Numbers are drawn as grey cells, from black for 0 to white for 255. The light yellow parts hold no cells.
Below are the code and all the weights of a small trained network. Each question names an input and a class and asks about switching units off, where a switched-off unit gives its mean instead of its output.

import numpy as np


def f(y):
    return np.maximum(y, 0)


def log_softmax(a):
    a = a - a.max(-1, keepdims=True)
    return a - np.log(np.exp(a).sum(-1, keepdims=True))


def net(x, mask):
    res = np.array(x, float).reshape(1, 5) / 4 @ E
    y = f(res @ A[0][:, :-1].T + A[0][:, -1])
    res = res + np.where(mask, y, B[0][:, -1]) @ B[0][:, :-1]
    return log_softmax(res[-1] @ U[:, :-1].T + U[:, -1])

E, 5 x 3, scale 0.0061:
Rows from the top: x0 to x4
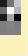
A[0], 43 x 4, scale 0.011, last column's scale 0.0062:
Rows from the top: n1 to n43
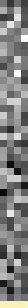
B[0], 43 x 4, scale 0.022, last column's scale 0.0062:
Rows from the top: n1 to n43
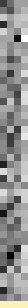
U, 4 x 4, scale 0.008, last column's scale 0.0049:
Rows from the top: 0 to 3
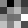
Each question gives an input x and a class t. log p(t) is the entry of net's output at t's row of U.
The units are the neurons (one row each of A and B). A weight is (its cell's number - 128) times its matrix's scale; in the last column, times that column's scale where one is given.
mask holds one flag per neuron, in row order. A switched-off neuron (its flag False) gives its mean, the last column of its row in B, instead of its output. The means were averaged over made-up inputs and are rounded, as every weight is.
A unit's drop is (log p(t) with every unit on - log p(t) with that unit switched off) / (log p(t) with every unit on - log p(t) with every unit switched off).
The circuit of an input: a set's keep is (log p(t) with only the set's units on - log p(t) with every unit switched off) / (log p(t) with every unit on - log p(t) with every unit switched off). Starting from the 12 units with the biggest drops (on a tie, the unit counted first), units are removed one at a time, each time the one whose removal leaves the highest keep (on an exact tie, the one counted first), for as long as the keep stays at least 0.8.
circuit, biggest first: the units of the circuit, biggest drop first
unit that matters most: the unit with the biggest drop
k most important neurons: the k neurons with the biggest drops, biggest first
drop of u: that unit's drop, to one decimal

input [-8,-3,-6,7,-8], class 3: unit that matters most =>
n5
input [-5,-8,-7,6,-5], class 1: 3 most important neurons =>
[n39 n24 n42]
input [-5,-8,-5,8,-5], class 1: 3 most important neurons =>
[n39 n24 n42]
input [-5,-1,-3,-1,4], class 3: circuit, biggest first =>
[n36 n5]
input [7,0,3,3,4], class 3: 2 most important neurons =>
[n28 n41]
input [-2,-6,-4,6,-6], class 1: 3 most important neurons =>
[n39 n24 n42]
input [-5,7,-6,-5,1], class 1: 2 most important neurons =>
[n26 n15]
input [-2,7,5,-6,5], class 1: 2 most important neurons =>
[n31 n4]
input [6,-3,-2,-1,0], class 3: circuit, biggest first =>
[n3 n28]
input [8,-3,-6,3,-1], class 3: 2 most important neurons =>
[n3 n28]
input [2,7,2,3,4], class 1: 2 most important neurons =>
[n31 n4]
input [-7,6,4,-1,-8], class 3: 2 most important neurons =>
[n25 n40]
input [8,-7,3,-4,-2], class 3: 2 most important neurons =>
[n28 n41]
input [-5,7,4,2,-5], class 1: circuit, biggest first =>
[n31]
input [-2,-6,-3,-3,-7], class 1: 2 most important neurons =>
[n39 n24]
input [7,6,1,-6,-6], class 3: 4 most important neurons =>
[n28 n3 n41 n39]
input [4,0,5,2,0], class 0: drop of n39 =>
0.2
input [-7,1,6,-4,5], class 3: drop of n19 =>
0.1
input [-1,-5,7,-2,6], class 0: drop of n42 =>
0.0
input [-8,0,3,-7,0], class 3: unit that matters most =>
n25
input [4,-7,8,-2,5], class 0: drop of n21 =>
0.1
